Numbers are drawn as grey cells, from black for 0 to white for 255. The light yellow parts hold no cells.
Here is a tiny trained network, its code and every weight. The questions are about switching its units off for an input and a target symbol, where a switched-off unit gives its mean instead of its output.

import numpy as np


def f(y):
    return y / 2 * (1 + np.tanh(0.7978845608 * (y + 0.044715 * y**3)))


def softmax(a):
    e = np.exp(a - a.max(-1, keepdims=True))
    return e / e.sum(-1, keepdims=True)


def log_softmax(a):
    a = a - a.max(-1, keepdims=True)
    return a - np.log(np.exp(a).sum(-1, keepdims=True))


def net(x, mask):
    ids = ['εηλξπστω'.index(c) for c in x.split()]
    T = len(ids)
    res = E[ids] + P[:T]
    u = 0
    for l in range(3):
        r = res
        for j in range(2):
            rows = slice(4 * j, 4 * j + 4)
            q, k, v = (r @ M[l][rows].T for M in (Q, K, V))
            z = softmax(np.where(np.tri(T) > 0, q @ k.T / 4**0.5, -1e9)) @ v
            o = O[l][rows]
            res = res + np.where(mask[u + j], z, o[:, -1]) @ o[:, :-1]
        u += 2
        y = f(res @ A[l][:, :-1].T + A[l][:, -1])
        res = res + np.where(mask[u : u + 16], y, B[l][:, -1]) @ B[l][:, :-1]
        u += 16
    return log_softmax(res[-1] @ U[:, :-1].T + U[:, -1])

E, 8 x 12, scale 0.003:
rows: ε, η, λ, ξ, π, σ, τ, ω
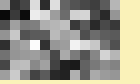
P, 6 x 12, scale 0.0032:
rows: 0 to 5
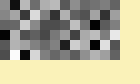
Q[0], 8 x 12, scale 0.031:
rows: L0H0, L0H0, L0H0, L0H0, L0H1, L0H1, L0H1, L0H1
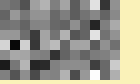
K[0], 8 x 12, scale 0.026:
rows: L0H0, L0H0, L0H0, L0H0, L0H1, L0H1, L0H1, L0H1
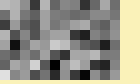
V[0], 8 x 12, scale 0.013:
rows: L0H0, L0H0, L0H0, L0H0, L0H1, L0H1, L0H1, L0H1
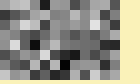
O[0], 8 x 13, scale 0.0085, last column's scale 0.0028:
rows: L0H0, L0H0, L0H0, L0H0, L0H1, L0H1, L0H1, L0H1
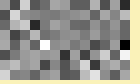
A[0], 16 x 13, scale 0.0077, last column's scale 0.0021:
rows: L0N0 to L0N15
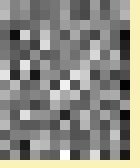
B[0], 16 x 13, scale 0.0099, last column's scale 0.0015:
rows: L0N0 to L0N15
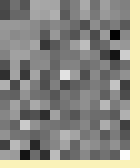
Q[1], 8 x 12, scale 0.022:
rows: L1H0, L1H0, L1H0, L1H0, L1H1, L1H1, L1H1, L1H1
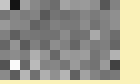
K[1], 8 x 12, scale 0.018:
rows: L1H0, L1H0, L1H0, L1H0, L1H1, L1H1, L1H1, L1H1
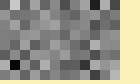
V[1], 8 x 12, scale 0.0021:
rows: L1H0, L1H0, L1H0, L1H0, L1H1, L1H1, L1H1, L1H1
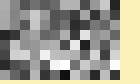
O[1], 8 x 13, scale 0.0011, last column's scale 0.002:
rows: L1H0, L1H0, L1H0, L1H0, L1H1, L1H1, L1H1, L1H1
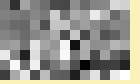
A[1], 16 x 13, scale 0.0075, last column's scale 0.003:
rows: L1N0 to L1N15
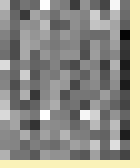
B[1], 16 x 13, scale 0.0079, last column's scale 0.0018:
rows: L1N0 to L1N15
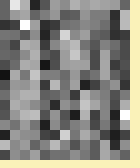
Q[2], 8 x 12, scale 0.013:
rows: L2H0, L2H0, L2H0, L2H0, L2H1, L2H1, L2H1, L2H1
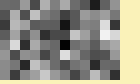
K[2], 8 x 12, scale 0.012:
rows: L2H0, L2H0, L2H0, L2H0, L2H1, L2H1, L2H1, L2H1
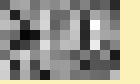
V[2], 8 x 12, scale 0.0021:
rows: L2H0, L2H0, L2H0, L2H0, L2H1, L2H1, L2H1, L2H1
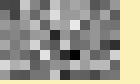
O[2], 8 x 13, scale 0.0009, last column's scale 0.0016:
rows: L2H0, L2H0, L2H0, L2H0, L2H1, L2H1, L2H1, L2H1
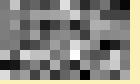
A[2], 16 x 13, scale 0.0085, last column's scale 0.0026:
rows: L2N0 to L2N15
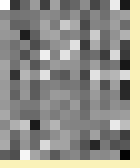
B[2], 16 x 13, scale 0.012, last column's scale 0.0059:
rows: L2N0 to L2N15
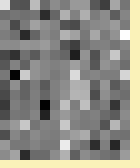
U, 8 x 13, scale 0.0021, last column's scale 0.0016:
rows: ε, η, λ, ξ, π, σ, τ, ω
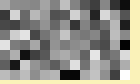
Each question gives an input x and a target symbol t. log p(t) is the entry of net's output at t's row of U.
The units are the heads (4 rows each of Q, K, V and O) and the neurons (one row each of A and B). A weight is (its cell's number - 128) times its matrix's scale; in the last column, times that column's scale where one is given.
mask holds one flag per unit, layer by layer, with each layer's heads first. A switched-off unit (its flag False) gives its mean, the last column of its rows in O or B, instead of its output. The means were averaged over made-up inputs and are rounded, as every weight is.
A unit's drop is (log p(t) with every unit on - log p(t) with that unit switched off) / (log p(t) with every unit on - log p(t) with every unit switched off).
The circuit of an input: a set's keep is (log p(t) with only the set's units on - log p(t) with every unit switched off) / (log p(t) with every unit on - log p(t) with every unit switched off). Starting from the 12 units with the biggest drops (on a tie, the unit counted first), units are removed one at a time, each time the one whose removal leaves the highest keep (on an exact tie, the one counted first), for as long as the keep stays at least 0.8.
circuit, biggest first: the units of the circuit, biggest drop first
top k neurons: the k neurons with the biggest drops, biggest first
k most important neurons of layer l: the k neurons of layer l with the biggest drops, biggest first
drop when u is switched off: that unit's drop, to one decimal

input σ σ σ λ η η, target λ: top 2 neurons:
(L2N5; L1N11)
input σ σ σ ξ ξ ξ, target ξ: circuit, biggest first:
(L0H1; L1N0; L2N12; L0N8)
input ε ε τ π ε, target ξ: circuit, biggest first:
(L0H0; L2N12; L0H1)
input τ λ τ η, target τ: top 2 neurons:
(L2N7; L1N11)
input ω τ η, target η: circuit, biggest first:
(L0H0; L0H1)
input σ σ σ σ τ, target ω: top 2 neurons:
(L0N3; L0N11)
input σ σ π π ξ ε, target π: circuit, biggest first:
(L0H1; L2N0; L0N15; L0N8)
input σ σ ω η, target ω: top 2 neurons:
(L1N11; L2N3)
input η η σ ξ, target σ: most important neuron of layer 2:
(L2N3)
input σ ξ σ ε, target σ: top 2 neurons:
(L0N15; L2N3)
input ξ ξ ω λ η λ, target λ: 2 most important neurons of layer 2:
(L2N5; L2N2)
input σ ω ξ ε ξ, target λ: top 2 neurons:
(L2N5; L0N7)
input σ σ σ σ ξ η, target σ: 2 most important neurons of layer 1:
(L1N11; L1N2)
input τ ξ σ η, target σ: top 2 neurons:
(L0N15; L2N3)
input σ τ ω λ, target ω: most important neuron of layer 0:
(L0N7)
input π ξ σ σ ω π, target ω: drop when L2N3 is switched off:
0.1
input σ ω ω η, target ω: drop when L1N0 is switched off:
0.0
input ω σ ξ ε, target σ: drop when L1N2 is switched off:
0.1
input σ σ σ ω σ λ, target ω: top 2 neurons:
(L1N11; L2N3)
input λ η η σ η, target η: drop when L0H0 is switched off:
0.5
